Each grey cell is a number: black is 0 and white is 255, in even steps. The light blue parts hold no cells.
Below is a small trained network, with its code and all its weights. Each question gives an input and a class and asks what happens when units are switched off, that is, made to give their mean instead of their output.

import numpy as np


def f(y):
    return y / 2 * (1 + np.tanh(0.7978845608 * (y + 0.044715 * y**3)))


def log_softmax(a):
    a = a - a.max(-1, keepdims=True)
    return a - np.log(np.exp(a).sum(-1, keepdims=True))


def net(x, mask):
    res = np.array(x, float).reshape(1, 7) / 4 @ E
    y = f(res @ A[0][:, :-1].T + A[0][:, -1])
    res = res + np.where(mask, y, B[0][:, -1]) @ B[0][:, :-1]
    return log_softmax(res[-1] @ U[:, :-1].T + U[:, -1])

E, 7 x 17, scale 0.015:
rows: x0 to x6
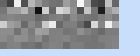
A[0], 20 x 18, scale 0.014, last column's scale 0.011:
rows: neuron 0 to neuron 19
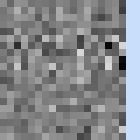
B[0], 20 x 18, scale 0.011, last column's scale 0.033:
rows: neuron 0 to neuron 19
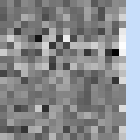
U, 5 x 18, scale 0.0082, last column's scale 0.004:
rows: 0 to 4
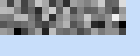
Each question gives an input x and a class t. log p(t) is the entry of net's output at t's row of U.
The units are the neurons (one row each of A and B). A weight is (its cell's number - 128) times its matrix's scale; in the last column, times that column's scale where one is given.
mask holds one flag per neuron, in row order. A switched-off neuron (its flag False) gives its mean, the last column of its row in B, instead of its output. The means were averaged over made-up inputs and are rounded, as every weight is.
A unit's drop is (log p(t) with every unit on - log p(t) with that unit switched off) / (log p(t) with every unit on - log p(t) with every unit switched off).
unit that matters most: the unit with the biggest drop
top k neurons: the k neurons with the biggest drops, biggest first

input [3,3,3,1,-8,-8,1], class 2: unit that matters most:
neuron 15
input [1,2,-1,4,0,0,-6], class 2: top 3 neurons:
[neuron 7; neuron 11; neuron 4]
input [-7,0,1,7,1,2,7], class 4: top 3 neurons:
[neuron 15; neuron 7; neuron 18]
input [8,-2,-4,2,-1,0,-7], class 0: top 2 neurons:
[neuron 9; neuron 5]
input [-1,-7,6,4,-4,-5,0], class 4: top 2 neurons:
[neuron 6; neuron 15]
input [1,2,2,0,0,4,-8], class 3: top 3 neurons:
[neuron 6; neuron 7; neuron 9]
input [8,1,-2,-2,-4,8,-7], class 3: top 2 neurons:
[neuron 5; neuron 10]
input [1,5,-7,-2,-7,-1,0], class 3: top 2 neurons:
[neuron 9; neuron 6]
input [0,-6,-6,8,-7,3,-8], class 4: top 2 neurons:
[neuron 15; neuron 6]
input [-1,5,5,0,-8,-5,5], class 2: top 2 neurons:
[neuron 7; neuron 11]
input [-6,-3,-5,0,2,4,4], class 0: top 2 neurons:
[neuron 6; neuron 4]
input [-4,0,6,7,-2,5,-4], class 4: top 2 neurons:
[neuron 15; neuron 7]
